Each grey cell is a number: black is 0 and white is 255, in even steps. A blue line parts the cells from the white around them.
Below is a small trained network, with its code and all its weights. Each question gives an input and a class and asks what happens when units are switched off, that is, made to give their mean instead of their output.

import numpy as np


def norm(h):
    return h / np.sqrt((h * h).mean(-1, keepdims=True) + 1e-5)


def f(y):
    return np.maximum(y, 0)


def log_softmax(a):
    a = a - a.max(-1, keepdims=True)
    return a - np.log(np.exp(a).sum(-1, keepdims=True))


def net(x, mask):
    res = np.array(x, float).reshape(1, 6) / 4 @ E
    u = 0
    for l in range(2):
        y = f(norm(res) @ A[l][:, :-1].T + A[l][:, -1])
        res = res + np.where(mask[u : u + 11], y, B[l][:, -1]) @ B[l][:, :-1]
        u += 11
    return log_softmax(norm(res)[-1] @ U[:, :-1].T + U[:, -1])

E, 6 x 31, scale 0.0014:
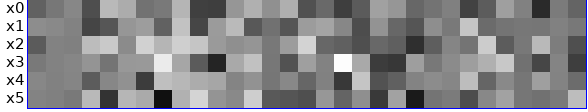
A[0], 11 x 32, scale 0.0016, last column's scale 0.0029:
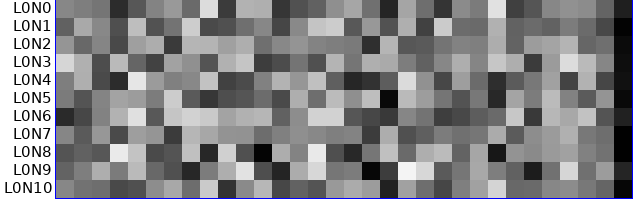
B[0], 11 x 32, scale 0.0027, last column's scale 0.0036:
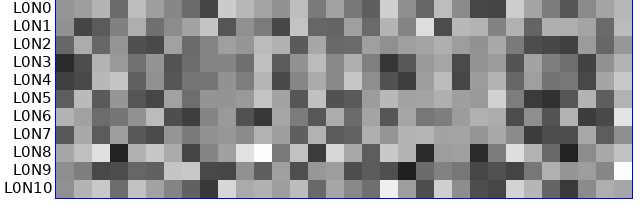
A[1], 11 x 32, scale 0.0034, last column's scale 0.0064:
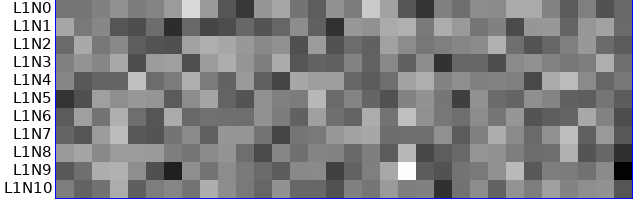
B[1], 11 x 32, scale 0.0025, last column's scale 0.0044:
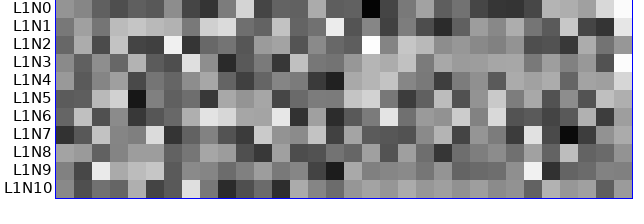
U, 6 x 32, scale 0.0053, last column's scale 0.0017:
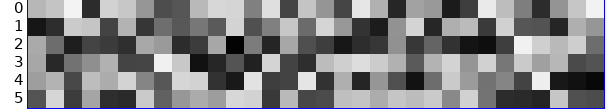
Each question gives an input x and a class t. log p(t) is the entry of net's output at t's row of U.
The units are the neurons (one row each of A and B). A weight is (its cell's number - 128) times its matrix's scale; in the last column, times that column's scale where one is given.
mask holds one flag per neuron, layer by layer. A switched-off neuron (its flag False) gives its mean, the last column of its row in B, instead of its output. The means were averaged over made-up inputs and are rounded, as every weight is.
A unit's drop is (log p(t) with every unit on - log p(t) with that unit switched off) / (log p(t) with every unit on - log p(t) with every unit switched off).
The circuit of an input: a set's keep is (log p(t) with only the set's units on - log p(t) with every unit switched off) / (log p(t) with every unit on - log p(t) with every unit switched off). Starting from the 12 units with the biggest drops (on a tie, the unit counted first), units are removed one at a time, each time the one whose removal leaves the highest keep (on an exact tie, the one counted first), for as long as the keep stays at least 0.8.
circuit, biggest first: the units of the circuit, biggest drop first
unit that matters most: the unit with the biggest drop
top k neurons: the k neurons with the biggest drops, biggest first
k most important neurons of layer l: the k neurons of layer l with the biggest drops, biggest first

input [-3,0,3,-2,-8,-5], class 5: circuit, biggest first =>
L0N5
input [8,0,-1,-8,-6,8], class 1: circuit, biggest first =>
L0N4, L1N5
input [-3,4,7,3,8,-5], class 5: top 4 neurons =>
L0N2, L0N7, L1N2, L1N1
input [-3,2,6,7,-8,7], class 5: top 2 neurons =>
L1N6, L0N9
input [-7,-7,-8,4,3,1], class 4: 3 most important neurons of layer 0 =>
L0N4, L0N0, L0N10
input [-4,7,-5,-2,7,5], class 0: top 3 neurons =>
L0N0, L0N5, L0N10
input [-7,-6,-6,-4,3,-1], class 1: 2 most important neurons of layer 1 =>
L1N7, L1N0
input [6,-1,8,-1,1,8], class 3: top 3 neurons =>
L1N3, L1N10, L1N1
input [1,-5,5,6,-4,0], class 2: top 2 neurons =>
L1N0, L0N0
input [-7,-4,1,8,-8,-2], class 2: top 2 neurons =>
L1N0, L0N4
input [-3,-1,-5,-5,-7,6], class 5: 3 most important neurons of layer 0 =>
L0N5, L0N1, L0N6
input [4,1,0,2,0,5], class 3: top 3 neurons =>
L1N3, L0N3, L1N10
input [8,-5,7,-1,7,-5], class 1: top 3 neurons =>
L0N4, L1N5, L1N1
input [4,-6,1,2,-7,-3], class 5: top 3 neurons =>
L0N5, L1N6, L0N0
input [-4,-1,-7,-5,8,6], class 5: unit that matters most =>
L1N2
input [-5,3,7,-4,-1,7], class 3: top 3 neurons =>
L1N3, L1N1, L1N10
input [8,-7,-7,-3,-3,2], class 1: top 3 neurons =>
L0N4, L1N5, L0N0
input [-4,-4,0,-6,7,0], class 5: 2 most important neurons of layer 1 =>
L1N2, L1N0
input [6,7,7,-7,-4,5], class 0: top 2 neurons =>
L0N0, L1N0
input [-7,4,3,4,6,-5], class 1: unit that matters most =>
L0N3
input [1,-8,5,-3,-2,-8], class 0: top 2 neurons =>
L0N8, L1N3
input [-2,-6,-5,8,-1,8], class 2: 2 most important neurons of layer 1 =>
L1N0, L1N4
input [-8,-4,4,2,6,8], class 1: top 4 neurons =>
L0N3, L1N7, L0N1, L1N4
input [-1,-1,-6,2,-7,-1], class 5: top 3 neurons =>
L0N5, L1N6, L0N6
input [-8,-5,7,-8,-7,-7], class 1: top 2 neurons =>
L0N3, L1N7
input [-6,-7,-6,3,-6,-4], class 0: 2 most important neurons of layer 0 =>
L0N8, L0N4
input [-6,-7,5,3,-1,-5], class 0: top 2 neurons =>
L0N8, L0N4
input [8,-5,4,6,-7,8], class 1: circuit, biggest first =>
L1N5
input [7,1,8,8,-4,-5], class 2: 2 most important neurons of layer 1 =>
L1N0, L1N1
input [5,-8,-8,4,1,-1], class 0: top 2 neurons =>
L0N8, L0N6
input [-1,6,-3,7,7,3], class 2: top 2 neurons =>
L1N0, L0N8
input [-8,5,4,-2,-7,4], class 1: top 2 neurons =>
L0N3, L1N7
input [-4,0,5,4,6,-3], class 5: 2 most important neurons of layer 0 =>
L0N2, L0N7
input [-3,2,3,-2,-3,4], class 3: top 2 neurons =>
L1N3, L0N4
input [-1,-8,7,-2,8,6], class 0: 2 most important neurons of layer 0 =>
L0N8, L0N5
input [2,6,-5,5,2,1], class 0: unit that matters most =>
L0N10
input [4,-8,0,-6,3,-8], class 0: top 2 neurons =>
L0N8, L1N3
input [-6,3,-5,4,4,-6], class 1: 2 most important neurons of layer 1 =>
L1N7, L1N3
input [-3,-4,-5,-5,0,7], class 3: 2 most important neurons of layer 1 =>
L1N3, L1N0
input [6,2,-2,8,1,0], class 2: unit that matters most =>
L1N0
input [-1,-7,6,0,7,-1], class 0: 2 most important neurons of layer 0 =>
L0N8, L0N5
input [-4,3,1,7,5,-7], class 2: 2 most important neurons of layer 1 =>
L1N0, L1N3
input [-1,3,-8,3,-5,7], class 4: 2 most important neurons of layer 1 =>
L1N1, L1N4
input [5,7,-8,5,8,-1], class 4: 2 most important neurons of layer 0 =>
L0N8, L0N5
